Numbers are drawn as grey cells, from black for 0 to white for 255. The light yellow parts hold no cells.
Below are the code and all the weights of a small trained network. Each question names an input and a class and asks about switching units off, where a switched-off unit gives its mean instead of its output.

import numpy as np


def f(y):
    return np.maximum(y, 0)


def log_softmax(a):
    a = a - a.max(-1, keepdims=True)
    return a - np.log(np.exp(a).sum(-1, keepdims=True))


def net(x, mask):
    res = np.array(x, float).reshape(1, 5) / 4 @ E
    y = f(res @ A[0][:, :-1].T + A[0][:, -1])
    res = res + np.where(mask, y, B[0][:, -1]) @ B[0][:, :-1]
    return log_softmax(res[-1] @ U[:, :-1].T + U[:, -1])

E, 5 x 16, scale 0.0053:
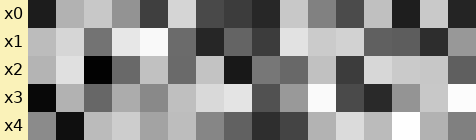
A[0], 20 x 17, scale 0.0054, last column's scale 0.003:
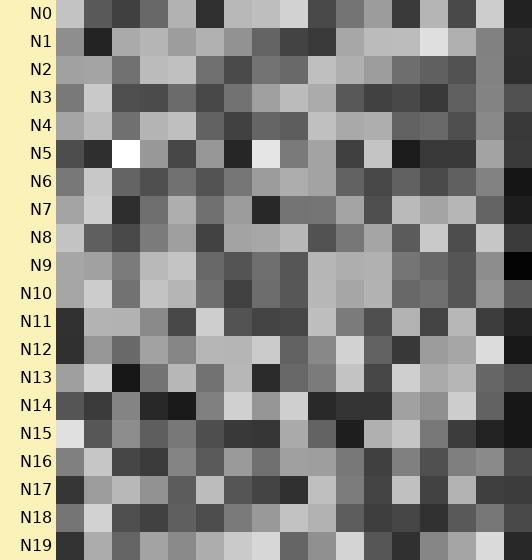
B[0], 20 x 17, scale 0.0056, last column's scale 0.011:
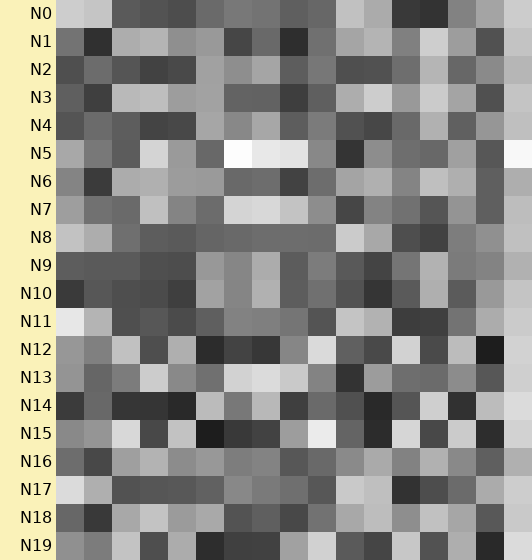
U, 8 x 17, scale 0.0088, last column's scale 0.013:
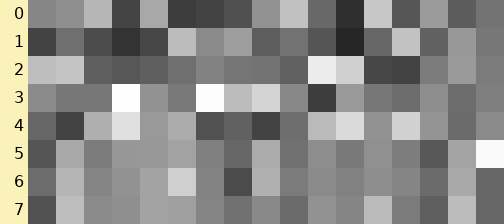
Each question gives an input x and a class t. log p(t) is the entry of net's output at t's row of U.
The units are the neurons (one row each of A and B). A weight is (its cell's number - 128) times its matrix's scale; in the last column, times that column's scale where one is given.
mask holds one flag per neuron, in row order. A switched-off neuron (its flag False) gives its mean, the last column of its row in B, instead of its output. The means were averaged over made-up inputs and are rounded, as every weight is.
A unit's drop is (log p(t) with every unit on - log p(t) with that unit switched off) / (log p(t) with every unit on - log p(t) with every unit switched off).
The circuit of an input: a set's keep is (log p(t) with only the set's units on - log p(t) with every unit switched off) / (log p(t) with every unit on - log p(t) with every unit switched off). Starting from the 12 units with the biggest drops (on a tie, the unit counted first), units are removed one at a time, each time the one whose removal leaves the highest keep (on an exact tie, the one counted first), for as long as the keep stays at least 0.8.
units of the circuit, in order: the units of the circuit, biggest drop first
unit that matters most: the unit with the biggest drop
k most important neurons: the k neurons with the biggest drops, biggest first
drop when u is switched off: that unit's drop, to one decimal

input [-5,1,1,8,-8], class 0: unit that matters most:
N19
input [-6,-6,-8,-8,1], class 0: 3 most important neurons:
N15, N13, N7
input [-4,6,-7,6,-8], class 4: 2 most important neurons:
N3, N18
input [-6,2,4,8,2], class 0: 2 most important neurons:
N19, N12
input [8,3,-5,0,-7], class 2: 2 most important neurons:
N11, N17
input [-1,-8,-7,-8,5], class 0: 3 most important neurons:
N15, N10, N4
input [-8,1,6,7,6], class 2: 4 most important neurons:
N0, N8, N15, N5
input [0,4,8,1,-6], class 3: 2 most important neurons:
N13, N7
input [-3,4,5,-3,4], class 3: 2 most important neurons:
N13, N14
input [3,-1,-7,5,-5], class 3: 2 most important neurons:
N5, N15
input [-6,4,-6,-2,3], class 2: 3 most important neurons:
N0, N8, N13
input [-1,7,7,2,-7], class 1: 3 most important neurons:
N10, N5, N4
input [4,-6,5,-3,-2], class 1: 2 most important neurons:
N14, N5
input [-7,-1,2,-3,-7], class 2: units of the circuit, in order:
N0
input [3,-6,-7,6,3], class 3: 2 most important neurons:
N5, N15
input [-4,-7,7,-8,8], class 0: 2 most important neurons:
N15, N5
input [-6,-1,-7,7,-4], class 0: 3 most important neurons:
N19, N12, N13
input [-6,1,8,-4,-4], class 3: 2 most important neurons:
N13, N7
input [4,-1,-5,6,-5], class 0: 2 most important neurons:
N19, N12
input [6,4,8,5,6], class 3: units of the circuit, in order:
N13
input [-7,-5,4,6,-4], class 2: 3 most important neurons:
N0, N15, N8
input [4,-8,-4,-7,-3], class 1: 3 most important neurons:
N14, N19, N12
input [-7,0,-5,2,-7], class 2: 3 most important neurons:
N0, N8, N1
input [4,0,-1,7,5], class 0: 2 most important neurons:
N12, N19
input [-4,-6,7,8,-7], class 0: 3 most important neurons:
N19, N12, N5
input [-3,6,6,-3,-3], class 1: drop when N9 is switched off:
0.2
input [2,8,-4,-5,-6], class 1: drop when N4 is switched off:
0.1
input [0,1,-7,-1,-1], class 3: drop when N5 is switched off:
0.2
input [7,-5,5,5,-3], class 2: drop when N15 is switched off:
0.1
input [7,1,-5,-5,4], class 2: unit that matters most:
N17
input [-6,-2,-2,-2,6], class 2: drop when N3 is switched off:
0.3
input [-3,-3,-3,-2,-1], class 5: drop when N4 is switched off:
0.3
